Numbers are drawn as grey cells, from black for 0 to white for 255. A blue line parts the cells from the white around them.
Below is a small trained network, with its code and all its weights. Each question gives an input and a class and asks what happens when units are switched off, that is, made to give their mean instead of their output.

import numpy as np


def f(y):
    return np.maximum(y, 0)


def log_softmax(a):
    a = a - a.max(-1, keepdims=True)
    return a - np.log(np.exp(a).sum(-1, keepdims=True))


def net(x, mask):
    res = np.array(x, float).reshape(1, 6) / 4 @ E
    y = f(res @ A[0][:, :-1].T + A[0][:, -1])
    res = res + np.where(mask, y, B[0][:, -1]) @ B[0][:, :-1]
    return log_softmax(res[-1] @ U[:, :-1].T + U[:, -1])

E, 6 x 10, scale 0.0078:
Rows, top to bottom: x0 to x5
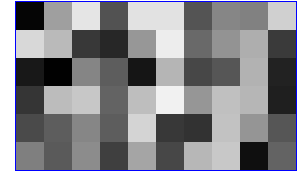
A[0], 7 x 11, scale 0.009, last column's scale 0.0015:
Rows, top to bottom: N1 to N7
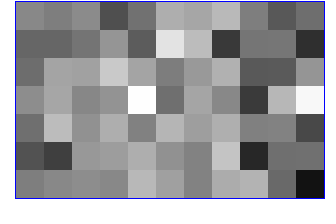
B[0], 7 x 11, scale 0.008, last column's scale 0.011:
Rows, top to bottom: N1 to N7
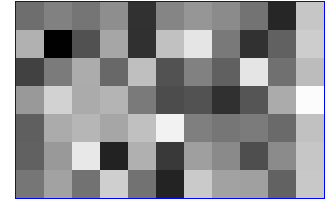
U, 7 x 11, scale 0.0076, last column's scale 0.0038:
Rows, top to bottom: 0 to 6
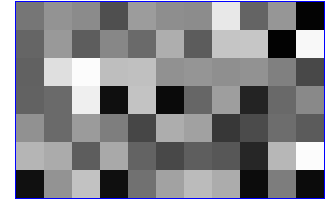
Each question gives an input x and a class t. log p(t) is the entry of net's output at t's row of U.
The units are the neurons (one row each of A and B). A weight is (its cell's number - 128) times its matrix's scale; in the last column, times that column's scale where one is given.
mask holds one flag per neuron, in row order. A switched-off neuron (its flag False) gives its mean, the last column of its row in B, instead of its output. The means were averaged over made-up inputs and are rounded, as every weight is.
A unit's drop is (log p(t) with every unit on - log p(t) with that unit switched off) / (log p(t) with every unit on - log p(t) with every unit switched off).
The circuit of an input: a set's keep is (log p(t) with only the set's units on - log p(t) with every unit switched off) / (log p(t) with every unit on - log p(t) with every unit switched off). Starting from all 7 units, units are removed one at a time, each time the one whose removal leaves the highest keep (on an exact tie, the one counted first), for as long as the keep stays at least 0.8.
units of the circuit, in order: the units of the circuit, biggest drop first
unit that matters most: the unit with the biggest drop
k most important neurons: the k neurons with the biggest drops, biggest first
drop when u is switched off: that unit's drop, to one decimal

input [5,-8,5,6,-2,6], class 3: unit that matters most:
N6
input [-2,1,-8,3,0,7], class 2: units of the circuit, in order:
N4, N3
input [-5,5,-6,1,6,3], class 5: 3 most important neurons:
N4, N6, N5
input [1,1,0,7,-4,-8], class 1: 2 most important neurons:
N4, N2
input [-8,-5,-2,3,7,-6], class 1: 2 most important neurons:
N4, N6
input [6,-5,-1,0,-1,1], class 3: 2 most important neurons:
N6, N7
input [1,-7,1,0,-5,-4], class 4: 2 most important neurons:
N2, N4
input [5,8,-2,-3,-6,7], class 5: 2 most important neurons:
N4, N6
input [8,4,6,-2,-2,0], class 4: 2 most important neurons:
N2, N6
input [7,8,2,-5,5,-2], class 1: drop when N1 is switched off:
-0.1
